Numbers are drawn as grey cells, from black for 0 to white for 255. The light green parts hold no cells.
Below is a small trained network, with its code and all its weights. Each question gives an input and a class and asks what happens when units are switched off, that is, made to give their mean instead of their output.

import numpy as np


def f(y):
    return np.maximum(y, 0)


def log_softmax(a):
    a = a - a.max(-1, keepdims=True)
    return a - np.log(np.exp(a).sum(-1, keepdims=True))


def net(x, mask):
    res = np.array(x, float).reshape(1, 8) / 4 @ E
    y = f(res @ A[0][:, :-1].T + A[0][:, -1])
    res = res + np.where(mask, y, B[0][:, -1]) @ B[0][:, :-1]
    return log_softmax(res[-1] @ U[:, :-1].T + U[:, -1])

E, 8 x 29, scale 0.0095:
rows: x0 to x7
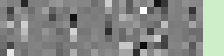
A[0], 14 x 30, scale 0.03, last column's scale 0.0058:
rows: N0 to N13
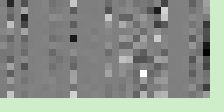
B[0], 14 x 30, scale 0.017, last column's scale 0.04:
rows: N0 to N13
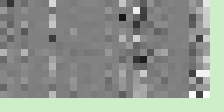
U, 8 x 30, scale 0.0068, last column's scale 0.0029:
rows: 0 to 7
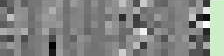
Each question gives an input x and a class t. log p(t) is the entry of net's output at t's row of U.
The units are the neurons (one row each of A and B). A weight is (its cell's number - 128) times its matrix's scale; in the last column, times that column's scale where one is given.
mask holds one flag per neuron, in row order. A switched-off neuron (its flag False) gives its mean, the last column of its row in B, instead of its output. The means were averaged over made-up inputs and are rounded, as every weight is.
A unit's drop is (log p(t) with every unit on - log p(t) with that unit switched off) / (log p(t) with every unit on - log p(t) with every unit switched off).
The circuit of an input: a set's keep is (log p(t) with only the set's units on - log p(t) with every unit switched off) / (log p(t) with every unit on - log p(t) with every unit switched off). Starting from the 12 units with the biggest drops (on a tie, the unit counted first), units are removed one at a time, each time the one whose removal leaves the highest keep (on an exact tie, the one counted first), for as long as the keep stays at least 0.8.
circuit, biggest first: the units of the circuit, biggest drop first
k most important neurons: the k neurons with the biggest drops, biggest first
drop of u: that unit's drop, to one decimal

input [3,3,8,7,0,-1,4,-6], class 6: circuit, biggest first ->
[N0; N10; N5]
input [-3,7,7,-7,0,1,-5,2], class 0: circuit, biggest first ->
[N10]
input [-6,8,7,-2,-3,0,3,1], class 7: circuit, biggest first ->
[N5; N13]
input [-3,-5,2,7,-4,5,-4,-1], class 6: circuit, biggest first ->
[N10; N0; N3]
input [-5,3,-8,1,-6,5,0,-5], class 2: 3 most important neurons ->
[N10; N1; N0]
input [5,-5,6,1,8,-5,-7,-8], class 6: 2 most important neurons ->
[N0; N10]
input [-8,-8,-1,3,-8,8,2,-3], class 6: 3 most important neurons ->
[N10; N0; N3]
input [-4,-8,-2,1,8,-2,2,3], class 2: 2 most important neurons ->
[N10; N0]
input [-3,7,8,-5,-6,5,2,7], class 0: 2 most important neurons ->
[N5; N10]
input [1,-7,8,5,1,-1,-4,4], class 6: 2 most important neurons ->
[N0; N10]
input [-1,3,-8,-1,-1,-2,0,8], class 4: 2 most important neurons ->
[N10; N0]
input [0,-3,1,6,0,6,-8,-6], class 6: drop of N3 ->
0.2
